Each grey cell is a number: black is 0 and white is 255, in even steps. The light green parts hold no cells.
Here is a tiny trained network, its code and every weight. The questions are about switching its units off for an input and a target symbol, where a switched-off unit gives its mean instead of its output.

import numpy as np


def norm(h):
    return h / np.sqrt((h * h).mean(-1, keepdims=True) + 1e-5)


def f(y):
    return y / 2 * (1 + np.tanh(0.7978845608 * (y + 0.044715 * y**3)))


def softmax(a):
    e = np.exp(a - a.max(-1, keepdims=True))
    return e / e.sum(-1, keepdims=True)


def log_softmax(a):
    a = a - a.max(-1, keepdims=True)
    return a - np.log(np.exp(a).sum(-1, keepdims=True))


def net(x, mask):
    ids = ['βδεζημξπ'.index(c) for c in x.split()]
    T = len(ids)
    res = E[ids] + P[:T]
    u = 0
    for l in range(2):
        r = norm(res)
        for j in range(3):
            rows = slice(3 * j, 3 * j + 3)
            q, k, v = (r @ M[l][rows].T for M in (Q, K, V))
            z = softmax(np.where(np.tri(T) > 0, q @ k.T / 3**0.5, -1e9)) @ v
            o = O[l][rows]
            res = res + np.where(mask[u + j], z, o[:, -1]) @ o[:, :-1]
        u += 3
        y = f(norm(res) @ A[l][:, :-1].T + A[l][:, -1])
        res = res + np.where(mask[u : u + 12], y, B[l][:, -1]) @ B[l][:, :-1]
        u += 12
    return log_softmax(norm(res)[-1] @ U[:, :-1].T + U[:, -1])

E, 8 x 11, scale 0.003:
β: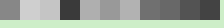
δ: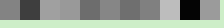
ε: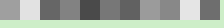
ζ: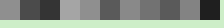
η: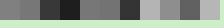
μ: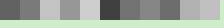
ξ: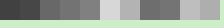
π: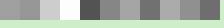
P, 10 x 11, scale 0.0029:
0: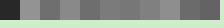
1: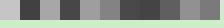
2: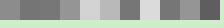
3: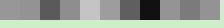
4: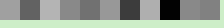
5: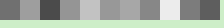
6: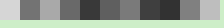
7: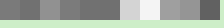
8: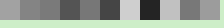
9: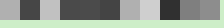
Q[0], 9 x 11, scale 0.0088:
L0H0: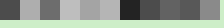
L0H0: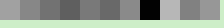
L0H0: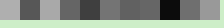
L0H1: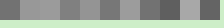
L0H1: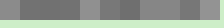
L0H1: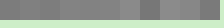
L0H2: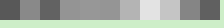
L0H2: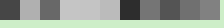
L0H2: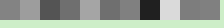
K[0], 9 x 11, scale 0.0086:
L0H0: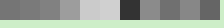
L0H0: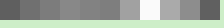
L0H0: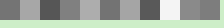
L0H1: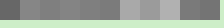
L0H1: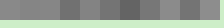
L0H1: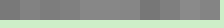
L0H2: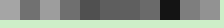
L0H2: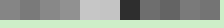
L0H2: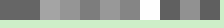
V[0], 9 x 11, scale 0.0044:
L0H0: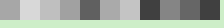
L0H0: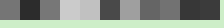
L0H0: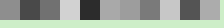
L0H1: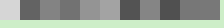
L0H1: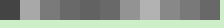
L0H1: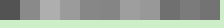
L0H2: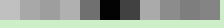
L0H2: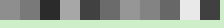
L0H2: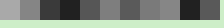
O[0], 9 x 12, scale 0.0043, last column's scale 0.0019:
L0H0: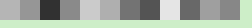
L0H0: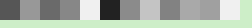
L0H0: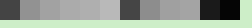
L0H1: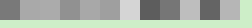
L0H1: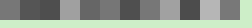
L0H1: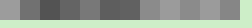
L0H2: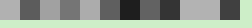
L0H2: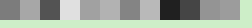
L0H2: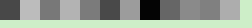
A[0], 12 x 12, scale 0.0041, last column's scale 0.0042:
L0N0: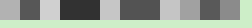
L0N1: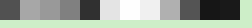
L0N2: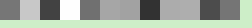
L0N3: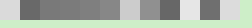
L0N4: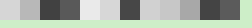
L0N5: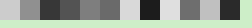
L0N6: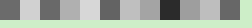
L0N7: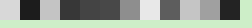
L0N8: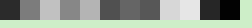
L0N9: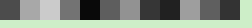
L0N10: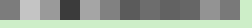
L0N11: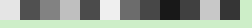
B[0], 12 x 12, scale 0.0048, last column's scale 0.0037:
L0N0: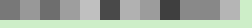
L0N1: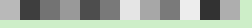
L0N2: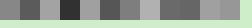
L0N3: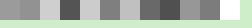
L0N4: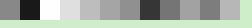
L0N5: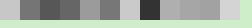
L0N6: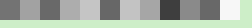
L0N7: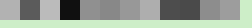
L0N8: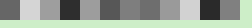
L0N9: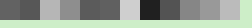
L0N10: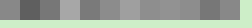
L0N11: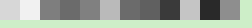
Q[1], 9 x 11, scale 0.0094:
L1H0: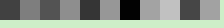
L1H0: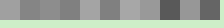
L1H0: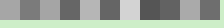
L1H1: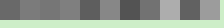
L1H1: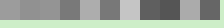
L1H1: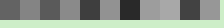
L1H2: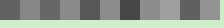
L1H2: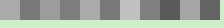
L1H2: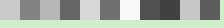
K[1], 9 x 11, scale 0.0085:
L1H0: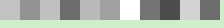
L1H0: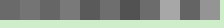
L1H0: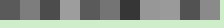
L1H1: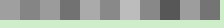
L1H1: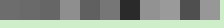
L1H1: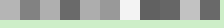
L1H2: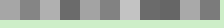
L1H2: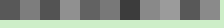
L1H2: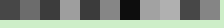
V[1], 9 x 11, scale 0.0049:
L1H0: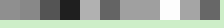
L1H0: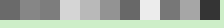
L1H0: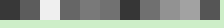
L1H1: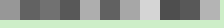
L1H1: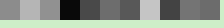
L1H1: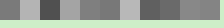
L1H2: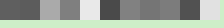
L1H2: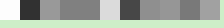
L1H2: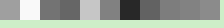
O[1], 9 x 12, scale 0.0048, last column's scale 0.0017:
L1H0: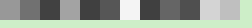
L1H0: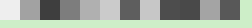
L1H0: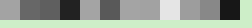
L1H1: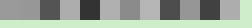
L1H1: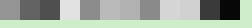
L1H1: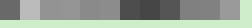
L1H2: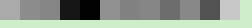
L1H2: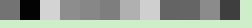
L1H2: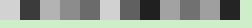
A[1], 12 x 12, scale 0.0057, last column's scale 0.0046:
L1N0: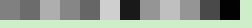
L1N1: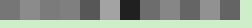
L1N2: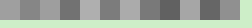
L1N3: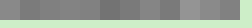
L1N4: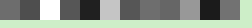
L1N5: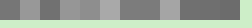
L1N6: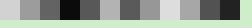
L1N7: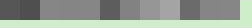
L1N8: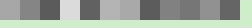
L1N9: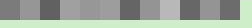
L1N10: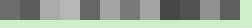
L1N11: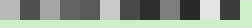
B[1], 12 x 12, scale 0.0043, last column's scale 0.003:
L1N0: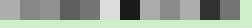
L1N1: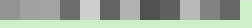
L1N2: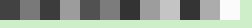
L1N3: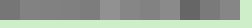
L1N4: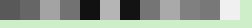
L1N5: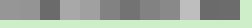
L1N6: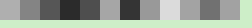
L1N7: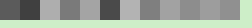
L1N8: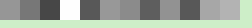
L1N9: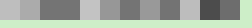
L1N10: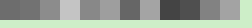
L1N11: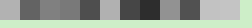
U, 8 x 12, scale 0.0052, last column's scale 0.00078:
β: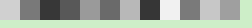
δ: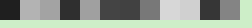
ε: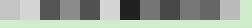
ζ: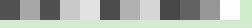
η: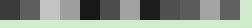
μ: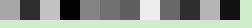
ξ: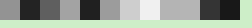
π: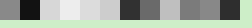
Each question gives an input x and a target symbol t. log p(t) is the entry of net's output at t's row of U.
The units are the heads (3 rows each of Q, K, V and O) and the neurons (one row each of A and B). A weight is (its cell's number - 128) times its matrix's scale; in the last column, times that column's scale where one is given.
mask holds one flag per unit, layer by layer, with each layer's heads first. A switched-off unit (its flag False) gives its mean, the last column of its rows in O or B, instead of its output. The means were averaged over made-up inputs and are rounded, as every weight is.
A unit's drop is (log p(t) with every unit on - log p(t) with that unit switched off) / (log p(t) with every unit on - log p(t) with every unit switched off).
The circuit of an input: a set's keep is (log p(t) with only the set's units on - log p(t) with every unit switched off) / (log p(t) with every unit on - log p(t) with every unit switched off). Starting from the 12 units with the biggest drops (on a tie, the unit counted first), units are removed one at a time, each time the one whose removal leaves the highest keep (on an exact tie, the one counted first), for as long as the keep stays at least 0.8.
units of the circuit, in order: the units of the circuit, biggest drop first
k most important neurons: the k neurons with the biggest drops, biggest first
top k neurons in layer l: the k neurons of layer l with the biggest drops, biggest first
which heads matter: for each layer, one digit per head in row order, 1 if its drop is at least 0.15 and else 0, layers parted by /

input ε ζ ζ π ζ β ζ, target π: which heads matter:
010 / 101
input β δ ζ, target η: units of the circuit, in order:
(L1H0; L0H0)
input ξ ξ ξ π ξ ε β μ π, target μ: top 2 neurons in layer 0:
(L0N7; L0N6)
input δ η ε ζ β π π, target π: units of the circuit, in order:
(L0H0)
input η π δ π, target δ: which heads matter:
000 / 000
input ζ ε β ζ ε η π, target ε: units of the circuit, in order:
(L1H0; L0N5)
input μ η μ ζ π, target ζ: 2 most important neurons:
(L0N6; L1N4)
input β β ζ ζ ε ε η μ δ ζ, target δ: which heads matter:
101 / 000
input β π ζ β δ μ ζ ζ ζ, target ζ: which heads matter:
101 / 000
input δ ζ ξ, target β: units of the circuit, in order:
(L0H0; L1H2; L0N8)
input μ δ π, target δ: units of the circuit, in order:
(L0N8; L0H2)
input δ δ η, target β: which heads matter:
100 / 101
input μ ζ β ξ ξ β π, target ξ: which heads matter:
011 / 011
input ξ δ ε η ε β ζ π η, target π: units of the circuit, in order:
(L0H0; L0N4)
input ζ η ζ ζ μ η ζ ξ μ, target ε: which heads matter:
000 / 101
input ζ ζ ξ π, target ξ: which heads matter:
001 / 000
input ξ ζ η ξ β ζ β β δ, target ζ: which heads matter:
011 / 001
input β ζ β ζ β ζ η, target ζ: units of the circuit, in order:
(L0H0)
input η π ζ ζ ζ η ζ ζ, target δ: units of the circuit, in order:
(L1H0; L0H0)
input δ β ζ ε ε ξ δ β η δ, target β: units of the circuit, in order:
(L1H0; L0H0; L0H1; L0H2)
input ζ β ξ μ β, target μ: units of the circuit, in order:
(L0H2)
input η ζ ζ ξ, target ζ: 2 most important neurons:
(L0N6; L1N4)
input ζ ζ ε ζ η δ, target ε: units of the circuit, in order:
(L1H2; L1H1)
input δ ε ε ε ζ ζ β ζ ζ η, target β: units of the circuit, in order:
(L0H0; L1H0; L1H2)
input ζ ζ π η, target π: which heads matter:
001 / 000
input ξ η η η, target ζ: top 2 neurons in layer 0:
(L0N1; L0N5)
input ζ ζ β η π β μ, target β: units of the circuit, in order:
(L0H0)
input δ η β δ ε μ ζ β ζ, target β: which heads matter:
100 / 000
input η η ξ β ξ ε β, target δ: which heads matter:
100 / 100
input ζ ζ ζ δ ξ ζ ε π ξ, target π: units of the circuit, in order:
(L0N4; L0H0)
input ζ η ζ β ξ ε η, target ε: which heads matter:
000 / 000
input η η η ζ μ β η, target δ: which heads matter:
110 / 100
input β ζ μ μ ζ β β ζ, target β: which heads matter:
101 / 000
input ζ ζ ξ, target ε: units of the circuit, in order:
(L1H2)
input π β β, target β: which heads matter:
100 / 000
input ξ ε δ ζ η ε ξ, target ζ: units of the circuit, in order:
(L1H2; L0H2)
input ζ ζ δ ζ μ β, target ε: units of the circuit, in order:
(L1H2; L1H0)
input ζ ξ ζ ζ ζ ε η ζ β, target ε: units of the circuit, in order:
(L1H2; L1H1)
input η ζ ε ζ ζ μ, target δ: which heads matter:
100 / 100
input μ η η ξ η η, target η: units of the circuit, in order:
(L0H0)
